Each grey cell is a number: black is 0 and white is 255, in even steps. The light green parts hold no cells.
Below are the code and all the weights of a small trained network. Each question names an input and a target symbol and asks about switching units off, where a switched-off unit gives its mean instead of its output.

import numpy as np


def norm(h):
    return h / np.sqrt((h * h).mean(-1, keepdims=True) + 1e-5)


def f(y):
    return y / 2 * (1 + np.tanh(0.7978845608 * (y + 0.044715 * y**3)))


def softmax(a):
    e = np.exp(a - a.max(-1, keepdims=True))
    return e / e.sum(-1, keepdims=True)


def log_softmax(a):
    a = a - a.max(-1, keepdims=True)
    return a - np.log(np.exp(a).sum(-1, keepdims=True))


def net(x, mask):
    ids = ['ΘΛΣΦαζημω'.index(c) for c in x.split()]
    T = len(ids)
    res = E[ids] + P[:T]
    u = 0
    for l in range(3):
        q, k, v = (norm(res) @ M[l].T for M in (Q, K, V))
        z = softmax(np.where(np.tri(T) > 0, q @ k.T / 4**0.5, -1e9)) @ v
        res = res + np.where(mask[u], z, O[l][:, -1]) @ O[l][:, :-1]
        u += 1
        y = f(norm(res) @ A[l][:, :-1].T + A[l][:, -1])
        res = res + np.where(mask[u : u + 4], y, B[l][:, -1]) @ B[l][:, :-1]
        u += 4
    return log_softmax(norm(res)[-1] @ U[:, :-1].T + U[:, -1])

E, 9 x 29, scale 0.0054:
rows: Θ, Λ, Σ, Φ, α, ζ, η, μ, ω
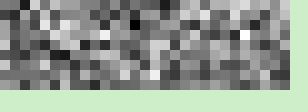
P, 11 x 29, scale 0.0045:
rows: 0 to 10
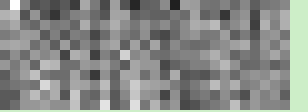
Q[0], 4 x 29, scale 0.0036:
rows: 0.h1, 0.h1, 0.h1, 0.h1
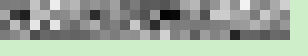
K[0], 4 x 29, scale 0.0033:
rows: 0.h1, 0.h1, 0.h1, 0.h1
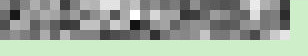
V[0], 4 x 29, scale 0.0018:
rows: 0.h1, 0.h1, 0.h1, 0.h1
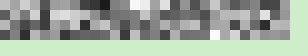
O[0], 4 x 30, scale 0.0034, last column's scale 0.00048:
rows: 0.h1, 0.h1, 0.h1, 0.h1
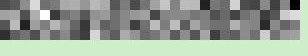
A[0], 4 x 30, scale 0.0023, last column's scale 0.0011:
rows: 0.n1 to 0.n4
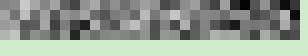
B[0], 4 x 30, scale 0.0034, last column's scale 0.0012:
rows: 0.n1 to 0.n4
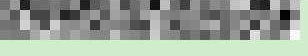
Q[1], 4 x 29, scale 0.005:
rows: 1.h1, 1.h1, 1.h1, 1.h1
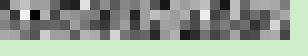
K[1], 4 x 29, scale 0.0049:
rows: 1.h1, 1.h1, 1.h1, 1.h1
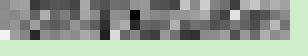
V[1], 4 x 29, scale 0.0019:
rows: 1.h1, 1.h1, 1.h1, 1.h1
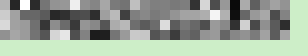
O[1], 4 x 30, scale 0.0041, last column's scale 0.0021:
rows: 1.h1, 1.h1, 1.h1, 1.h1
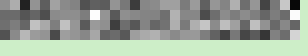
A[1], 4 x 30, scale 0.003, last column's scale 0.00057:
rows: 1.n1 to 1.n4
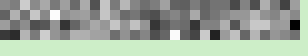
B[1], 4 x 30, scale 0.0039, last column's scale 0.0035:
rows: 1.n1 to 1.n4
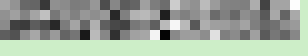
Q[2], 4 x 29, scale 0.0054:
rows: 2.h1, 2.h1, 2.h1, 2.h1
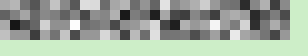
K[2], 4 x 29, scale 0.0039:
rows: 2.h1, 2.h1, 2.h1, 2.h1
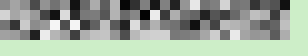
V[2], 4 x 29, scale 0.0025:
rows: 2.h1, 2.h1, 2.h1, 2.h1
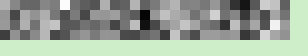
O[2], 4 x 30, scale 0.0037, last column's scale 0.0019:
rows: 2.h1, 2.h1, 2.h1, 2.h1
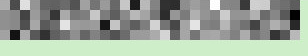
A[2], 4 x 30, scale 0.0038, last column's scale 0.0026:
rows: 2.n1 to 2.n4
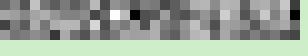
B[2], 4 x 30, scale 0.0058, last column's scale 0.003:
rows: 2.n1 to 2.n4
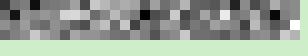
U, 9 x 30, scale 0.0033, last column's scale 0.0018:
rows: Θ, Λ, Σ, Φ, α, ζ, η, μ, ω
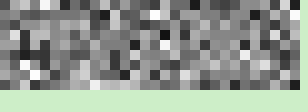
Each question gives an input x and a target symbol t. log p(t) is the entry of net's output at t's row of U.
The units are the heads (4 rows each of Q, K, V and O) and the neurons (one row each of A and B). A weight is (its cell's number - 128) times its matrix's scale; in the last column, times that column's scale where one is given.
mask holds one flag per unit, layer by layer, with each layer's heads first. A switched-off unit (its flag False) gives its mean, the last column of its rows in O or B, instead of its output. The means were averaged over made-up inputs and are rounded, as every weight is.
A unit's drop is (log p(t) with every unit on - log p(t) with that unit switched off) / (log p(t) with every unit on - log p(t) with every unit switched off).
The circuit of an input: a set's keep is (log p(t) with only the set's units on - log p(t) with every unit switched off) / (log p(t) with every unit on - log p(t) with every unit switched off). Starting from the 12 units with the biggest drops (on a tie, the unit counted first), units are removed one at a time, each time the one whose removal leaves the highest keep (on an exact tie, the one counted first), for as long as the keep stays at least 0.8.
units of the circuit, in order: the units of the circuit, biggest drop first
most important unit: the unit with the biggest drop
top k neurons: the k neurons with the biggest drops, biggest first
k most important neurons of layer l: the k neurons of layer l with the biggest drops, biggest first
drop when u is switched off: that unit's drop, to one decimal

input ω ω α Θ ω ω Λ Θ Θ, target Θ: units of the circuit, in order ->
0.h1, 1.h1
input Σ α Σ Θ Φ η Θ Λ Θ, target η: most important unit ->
2.n3
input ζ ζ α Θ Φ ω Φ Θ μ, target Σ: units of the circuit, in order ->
2.h1, 2.n2, 1.h1
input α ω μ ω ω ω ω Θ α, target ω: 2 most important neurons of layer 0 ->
0.n4, 0.n2
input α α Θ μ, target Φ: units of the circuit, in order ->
2.h1, 0.n1
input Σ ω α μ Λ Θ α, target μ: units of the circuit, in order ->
1.h1, 0.h1, 2.n4
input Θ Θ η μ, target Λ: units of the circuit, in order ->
2.h1, 0.n1
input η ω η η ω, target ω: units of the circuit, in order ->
2.h1, 2.n1
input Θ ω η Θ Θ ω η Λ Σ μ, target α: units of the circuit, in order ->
2.h1, 0.n1, 2.n3
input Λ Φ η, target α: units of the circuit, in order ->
2.h1, 1.h1, 2.n3
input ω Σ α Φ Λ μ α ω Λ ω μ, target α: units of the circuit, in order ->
2.h1, 2.n3, 1.h1
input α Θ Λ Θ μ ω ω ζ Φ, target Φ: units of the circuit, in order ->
1.n2, 1.h1
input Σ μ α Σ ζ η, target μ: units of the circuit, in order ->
2.h1, 2.n4, 1.n4
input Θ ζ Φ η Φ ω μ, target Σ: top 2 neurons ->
2.n2, 0.n1
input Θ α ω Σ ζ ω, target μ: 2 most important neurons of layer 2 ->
2.n4, 2.n3
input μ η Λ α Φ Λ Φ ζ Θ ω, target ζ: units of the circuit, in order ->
0.n1, 2.h1
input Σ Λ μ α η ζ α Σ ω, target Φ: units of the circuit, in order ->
2.h1
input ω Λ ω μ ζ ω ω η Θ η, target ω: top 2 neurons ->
0.n1, 2.n1
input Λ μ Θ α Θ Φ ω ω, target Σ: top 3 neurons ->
2.n2, 1.n2, 1.n4
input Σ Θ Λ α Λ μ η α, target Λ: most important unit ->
1.h1
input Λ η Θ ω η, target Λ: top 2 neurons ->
1.n1, 2.n3
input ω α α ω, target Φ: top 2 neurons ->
0.n1, 2.n3
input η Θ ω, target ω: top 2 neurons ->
2.n1, 0.n1
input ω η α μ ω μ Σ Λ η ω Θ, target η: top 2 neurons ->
2.n3, 1.n2
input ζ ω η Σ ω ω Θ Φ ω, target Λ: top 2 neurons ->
1.n1, 2.n3
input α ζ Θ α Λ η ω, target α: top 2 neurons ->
0.n1, 2.n3
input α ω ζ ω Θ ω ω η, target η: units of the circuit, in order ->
2.h1
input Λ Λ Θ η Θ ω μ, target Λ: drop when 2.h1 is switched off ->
0.1
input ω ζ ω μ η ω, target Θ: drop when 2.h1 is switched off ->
1.6
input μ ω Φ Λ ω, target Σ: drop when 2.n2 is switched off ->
0.8
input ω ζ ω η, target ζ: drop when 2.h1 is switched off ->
0.4
